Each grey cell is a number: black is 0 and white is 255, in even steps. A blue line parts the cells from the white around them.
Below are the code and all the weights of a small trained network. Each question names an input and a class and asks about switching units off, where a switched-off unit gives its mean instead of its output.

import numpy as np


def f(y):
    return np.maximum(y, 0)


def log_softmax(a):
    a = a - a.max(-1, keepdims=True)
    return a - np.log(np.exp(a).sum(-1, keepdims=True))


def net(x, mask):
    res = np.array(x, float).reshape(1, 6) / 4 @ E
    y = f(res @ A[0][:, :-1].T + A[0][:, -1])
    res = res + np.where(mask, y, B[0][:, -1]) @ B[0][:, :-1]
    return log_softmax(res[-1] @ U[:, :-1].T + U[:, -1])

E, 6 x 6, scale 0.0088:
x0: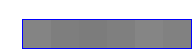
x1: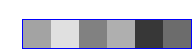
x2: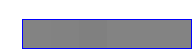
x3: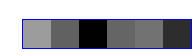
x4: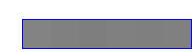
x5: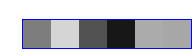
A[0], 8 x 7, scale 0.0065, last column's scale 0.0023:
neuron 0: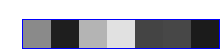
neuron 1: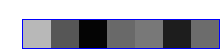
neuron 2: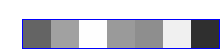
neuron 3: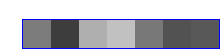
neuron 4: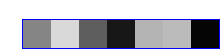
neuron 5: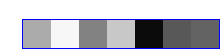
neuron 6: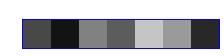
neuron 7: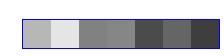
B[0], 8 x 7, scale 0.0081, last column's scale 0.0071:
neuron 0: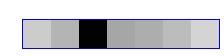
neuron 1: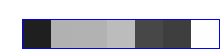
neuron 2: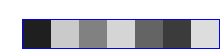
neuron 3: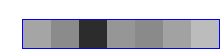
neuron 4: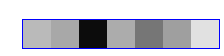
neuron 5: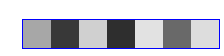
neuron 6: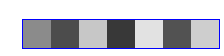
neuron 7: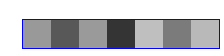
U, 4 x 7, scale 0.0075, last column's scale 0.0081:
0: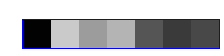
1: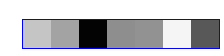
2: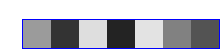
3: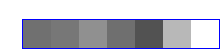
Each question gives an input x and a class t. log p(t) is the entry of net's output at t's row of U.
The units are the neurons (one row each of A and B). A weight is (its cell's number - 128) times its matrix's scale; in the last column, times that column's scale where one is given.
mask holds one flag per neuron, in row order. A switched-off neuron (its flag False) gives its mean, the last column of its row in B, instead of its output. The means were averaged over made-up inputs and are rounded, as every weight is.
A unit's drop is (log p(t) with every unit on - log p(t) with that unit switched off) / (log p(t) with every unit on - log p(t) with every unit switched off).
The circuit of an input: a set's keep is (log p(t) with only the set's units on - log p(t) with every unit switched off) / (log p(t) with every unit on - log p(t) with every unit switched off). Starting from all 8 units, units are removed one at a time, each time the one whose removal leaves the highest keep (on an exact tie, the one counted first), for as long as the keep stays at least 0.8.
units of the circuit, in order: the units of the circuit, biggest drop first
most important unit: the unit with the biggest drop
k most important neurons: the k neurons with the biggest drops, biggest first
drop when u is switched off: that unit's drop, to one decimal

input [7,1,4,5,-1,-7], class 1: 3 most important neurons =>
neuron 0; neuron 3; neuron 2
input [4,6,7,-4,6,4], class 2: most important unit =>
neuron 5
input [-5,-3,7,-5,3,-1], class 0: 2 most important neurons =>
neuron 2; neuron 5
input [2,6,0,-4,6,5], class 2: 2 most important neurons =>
neuron 5; neuron 7
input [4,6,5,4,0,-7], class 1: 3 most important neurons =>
neuron 0; neuron 3; neuron 6
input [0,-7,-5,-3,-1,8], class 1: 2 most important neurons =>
neuron 4; neuron 5
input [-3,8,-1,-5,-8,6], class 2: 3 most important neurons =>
neuron 5; neuron 7; neuron 1
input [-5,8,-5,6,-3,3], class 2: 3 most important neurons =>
neuron 5; neuron 7; neuron 2
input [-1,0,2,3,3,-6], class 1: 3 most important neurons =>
neuron 0; neuron 3; neuron 2
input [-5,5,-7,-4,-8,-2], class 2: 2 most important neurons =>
neuron 5; neuron 1
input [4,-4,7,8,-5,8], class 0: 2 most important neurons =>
neuron 1; neuron 0
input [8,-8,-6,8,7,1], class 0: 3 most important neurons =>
neuron 1; neuron 5; neuron 7
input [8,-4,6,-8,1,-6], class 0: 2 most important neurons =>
neuron 2; neuron 4
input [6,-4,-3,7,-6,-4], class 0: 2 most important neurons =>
neuron 1; neuron 5
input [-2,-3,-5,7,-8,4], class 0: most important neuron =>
neuron 1
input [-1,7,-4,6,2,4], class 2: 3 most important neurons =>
neuron 5; neuron 7; neuron 2
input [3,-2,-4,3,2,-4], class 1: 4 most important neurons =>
neuron 0; neuron 2; neuron 3; neuron 5
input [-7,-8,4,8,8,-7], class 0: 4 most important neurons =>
neuron 1; neuron 5; neuron 4; neuron 7
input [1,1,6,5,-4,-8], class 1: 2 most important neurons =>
neuron 0; neuron 3
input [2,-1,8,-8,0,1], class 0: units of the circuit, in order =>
neuron 2
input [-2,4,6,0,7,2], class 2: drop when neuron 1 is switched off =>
0.1
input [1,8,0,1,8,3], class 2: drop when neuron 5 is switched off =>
0.3
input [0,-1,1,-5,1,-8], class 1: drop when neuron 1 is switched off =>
0.1
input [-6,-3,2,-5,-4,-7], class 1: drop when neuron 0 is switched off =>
0.8
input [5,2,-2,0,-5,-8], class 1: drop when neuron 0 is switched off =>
0.3
